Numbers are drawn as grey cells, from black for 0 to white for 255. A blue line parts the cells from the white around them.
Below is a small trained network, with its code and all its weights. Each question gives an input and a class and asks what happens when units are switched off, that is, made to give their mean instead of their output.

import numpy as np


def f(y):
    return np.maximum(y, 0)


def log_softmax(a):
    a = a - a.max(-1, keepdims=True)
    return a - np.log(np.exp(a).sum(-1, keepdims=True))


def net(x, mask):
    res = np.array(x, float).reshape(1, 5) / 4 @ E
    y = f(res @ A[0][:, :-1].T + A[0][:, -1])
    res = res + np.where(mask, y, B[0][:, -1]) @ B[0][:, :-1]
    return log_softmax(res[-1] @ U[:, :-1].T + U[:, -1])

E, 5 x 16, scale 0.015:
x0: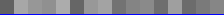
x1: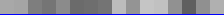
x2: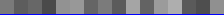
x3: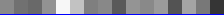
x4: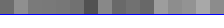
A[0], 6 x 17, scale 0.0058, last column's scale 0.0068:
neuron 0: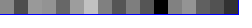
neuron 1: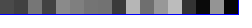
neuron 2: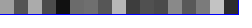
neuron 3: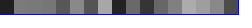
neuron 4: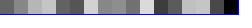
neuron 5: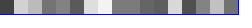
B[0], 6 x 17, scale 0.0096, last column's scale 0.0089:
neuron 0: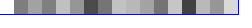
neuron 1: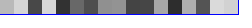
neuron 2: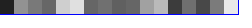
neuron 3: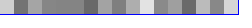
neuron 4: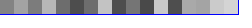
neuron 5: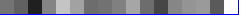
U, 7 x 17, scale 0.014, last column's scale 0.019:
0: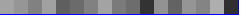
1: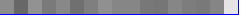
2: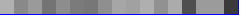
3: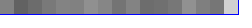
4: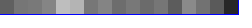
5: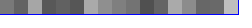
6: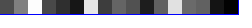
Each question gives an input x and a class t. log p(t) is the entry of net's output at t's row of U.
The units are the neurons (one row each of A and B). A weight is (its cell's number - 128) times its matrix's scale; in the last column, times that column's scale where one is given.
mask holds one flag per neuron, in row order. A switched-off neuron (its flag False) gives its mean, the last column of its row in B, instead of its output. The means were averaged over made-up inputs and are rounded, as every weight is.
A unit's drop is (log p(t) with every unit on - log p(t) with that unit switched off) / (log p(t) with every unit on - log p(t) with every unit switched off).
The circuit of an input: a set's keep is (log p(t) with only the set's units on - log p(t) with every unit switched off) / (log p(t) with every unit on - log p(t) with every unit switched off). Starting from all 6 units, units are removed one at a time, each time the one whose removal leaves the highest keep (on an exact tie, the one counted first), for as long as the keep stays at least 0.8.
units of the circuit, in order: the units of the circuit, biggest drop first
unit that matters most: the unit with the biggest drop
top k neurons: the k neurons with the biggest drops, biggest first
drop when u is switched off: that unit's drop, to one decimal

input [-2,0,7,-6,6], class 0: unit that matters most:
neuron 1
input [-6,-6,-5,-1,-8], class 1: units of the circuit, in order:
(neuron 0; neuron 3)
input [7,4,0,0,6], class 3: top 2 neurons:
(neuron 0; neuron 5)
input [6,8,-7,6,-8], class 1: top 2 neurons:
(neuron 1; neuron 0)
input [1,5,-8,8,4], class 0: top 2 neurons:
(neuron 4; neuron 2)
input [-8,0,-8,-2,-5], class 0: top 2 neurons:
(neuron 4; neuron 5)
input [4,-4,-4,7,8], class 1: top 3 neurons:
(neuron 2; neuron 3; neuron 5)
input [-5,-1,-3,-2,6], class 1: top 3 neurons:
(neuron 1; neuron 5; neuron 4)
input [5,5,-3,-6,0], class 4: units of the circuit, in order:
(neuron 5; neuron 2; neuron 0)
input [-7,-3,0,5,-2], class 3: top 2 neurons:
(neuron 2; neuron 5)
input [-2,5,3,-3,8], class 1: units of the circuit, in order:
(neuron 0; neuron 3; neuron 1)
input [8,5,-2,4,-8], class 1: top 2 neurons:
(neuron 2; neuron 0)
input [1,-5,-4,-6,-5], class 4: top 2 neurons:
(neuron 2; neuron 5)
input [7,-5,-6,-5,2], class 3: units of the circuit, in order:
(neuron 5)
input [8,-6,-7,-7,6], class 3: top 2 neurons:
(neuron 5; neuron 1)
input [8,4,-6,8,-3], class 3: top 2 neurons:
(neuron 2; neuron 1)
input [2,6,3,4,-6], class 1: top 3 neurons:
(neuron 0; neuron 3; neuron 2)
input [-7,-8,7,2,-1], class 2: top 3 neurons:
(neuron 0; neuron 3; neuron 4)
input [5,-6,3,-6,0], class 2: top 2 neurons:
(neuron 3; neuron 0)
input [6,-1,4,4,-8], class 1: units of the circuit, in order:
(neuron 2)
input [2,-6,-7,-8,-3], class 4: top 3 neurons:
(neuron 2; neuron 5; neuron 1)
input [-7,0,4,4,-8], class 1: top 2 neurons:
(neuron 2; neuron 5)
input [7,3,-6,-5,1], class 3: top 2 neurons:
(neuron 5; neuron 1)
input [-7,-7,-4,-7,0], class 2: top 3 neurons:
(neuron 0; neuron 3; neuron 5)
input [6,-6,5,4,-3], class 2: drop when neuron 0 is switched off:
0.6
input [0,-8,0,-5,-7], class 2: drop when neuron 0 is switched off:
1.0
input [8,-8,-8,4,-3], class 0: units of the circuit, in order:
(neuron 4)
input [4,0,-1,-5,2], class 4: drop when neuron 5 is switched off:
0.3
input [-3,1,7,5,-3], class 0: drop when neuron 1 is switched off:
0.7
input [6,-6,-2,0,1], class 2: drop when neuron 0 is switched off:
0.5
